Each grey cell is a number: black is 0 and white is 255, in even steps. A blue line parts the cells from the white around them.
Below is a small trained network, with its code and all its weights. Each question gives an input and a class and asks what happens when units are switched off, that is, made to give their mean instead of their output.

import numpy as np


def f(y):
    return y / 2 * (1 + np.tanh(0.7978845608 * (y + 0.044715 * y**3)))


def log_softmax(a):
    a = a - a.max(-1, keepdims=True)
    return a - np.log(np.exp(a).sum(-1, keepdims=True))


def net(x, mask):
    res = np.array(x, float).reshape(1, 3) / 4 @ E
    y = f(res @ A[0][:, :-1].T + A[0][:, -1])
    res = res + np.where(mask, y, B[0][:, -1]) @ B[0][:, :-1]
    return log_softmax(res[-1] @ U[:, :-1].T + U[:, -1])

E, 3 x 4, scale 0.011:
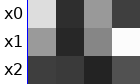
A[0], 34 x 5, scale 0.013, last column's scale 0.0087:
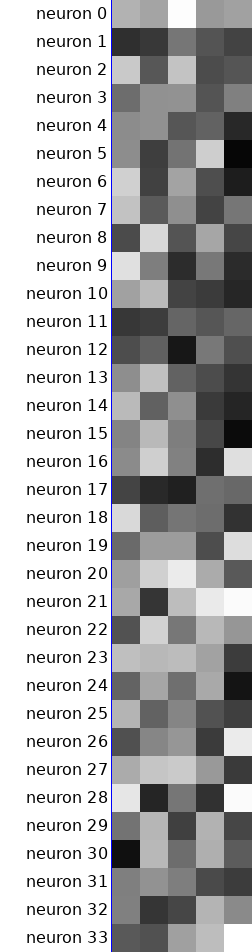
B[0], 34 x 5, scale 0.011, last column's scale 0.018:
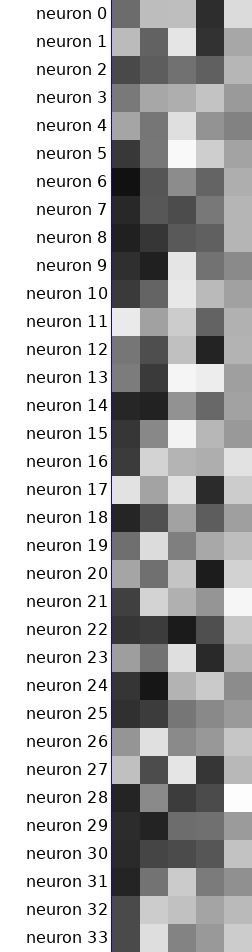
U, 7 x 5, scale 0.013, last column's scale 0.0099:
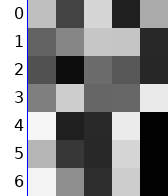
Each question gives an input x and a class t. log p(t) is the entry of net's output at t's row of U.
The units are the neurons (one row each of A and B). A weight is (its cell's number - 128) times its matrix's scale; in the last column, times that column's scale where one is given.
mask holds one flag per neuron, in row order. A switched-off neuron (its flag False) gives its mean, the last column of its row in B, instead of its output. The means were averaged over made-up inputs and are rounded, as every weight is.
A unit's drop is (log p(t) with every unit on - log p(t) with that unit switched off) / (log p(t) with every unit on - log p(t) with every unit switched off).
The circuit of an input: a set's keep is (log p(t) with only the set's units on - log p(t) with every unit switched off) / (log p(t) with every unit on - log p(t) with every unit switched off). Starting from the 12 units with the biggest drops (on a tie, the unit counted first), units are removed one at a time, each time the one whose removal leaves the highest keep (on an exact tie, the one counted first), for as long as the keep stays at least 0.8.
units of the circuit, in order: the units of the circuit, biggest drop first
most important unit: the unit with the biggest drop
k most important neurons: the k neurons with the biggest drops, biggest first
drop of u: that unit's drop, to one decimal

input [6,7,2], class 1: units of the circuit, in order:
(neuron 21)
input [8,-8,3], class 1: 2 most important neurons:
(neuron 16; neuron 26)
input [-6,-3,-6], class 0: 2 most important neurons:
(neuron 20; neuron 27)
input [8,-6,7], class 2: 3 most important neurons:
(neuron 28; neuron 7; neuron 14)
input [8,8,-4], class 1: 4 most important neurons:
(neuron 21; neuron 5; neuron 32; neuron 22)
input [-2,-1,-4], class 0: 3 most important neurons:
(neuron 28; neuron 20; neuron 27)
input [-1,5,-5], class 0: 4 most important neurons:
(neuron 20; neuron 16; neuron 23; neuron 27)
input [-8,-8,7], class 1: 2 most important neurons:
(neuron 16; neuron 26)
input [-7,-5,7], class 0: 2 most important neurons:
(neuron 17; neuron 11)
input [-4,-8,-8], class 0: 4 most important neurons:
(neuron 20; neuron 27; neuron 23; neuron 21)
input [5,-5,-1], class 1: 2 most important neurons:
(neuron 16; neuron 22)
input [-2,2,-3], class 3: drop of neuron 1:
0.2
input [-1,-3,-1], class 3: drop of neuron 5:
0.1
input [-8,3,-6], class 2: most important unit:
neuron 22
